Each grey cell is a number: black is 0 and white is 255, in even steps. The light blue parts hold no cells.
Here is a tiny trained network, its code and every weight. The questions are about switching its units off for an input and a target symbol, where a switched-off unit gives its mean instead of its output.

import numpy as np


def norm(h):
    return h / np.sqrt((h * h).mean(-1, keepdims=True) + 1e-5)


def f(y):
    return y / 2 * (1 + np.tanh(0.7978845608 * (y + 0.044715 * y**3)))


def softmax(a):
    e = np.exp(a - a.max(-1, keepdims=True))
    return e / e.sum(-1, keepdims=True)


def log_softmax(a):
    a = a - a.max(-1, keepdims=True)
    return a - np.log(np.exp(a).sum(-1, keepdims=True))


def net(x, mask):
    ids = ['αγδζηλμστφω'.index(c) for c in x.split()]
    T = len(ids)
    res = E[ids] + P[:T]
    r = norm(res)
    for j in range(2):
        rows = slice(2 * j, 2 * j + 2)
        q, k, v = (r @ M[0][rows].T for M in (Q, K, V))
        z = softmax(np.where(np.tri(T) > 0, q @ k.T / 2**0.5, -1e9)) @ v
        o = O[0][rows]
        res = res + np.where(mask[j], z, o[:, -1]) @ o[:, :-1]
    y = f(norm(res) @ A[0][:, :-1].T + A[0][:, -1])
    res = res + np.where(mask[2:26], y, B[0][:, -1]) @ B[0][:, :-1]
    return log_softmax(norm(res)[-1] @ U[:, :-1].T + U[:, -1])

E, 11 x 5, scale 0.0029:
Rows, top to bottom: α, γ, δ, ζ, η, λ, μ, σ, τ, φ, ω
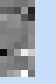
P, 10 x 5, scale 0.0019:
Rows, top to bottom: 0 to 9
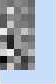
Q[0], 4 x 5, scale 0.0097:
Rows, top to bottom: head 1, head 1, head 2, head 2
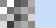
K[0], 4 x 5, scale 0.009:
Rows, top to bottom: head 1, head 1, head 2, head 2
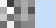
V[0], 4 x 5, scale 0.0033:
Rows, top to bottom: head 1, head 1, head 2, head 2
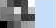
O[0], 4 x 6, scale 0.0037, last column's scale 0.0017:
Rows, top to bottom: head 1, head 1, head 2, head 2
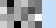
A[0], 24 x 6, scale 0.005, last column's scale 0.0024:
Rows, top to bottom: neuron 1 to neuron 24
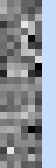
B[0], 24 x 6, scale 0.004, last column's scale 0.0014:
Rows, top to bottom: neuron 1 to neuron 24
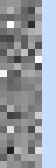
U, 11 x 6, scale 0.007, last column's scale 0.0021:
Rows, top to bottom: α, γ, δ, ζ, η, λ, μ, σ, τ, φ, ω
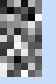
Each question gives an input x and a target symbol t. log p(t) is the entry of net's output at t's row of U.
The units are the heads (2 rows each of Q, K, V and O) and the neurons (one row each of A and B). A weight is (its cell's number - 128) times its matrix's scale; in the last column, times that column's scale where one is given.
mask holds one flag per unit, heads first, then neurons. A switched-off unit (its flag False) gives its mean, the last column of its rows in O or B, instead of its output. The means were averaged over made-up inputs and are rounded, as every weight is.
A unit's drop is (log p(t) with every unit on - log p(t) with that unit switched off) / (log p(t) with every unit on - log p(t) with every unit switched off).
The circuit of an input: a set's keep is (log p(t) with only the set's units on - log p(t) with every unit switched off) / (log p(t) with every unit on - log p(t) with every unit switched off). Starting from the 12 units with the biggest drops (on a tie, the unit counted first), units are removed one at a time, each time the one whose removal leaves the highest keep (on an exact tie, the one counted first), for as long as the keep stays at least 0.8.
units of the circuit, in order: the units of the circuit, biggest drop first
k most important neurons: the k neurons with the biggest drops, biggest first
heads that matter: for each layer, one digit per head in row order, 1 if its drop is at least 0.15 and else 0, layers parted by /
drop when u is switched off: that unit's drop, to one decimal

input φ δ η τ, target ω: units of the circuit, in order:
head 1
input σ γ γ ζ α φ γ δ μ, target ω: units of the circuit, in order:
head 2; head 1
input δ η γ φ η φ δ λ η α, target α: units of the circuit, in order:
head 2; neuron 4
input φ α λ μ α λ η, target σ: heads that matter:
10
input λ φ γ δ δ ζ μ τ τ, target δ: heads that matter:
11
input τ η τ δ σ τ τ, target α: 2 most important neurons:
neuron 11; neuron 17
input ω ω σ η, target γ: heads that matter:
00
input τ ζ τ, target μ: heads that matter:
10
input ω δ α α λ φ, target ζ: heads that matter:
01
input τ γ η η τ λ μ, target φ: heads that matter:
10
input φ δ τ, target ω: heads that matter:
11
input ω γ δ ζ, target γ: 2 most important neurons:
neuron 22; neuron 9
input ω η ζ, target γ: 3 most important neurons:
neuron 22; neuron 4; neuron 9
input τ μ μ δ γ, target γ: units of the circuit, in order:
neuron 6
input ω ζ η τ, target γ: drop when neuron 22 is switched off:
0.6
